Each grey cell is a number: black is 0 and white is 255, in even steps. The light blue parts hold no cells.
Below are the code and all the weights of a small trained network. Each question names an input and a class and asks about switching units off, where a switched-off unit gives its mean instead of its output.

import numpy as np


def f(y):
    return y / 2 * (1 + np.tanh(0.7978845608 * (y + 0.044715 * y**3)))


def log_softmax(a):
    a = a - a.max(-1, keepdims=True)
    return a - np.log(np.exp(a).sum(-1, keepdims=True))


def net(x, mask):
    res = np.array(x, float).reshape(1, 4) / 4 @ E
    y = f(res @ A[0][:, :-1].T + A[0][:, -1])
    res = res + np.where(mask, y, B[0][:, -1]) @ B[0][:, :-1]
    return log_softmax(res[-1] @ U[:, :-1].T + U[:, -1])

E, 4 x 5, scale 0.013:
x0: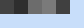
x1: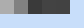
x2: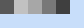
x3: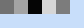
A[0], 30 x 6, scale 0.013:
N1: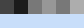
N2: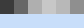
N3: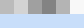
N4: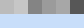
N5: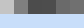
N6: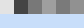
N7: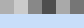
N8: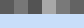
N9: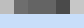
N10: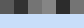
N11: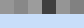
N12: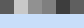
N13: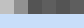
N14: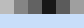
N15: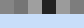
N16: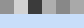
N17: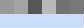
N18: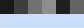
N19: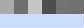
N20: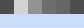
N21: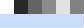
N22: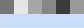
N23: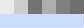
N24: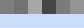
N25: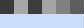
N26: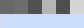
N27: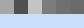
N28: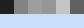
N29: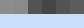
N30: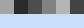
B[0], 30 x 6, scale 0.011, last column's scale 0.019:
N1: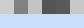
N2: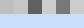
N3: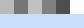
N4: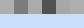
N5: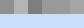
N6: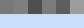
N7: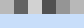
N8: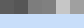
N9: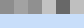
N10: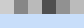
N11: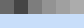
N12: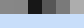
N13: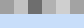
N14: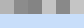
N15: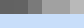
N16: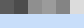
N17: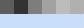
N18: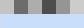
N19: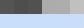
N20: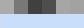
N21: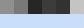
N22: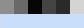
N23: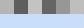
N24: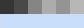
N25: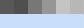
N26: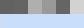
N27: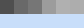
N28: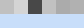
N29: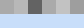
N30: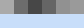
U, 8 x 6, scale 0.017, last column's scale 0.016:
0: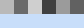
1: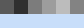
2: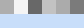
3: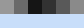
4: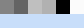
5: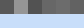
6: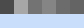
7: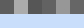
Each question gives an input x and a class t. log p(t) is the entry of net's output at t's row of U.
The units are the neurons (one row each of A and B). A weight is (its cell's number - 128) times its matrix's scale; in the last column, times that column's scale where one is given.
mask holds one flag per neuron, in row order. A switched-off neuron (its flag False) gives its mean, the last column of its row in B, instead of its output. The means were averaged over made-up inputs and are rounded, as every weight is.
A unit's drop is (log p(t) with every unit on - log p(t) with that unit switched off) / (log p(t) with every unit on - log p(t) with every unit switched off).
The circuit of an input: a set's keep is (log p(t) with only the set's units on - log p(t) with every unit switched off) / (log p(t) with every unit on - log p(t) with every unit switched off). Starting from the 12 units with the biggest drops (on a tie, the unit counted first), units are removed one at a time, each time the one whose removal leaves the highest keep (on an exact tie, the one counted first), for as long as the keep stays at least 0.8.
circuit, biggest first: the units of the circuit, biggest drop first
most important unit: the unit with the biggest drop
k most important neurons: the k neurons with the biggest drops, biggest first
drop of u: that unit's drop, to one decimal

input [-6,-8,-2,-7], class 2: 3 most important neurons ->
[N2; N28; N16]
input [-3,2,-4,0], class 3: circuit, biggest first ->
[N21]
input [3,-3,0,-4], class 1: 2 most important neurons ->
[N3; N7]
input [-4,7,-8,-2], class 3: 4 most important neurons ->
[N21; N6; N2; N30]
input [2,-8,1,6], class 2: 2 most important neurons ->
[N2; N28]
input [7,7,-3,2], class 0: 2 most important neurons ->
[N18; N10]
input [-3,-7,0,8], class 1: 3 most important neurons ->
[N16; N17; N25]
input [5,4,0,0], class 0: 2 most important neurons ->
[N10; N18]
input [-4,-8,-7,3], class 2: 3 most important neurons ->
[N2; N28; N22]
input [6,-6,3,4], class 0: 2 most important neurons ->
[N18; N1]
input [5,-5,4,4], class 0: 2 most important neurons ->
[N18; N1]
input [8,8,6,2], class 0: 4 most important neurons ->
[N18; N10; N2; N28]
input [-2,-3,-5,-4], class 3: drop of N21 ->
0.8
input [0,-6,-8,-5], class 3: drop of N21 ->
0.8
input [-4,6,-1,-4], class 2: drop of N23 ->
0.0
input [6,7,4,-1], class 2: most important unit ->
N29
